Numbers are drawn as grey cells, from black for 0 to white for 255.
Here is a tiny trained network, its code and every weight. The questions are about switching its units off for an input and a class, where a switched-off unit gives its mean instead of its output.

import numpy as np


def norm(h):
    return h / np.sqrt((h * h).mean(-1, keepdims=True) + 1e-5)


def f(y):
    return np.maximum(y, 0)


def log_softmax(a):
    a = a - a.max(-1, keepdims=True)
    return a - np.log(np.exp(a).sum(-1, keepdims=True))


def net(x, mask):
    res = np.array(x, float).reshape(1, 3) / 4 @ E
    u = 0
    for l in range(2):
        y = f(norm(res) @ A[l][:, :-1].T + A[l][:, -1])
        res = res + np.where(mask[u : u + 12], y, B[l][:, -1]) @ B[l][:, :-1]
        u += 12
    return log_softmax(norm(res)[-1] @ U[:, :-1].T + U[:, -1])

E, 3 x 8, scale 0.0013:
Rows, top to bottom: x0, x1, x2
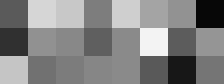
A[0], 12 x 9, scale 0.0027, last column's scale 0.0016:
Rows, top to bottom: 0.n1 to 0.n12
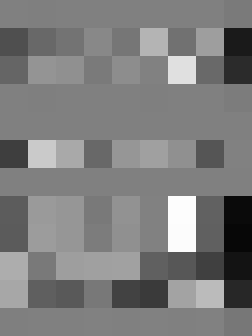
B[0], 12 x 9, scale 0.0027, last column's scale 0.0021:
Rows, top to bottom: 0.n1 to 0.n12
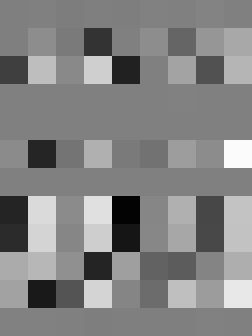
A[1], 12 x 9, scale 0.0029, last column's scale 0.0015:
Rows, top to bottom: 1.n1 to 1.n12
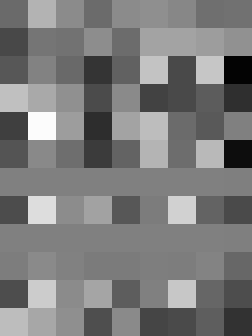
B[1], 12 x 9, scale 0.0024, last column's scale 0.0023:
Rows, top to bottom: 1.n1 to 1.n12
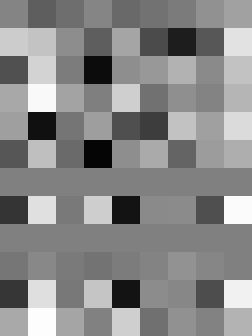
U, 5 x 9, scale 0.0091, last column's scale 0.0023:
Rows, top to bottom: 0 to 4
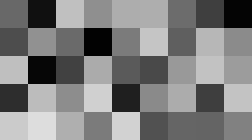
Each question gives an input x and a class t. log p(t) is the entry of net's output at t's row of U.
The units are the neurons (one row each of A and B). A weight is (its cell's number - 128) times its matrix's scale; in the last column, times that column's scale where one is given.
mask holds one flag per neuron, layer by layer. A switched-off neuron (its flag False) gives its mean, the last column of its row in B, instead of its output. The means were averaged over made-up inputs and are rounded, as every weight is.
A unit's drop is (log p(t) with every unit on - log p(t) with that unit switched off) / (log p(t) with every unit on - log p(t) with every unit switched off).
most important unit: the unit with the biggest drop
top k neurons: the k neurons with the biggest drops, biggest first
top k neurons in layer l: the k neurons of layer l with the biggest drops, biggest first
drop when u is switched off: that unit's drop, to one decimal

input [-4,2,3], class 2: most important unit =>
0.n11
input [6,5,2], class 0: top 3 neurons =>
0.n8; 0.n9; 0.n6
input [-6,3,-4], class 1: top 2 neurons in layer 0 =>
0.n6; 0.n2
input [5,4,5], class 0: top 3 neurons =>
0.n6; 1.n5; 1.n2
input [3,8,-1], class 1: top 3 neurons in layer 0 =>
0.n8; 0.n9; 0.n3
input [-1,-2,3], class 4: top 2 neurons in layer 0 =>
0.n6; 0.n10
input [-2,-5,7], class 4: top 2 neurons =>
0.n6; 0.n10
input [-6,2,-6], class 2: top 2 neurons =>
0.n11; 0.n10
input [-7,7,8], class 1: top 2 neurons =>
1.n3; 0.n6
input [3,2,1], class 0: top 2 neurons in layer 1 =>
1.n8; 1.n11
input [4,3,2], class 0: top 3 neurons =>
0.n8; 0.n6; 0.n9
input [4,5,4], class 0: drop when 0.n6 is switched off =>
0.1
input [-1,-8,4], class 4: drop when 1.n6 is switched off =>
-0.1
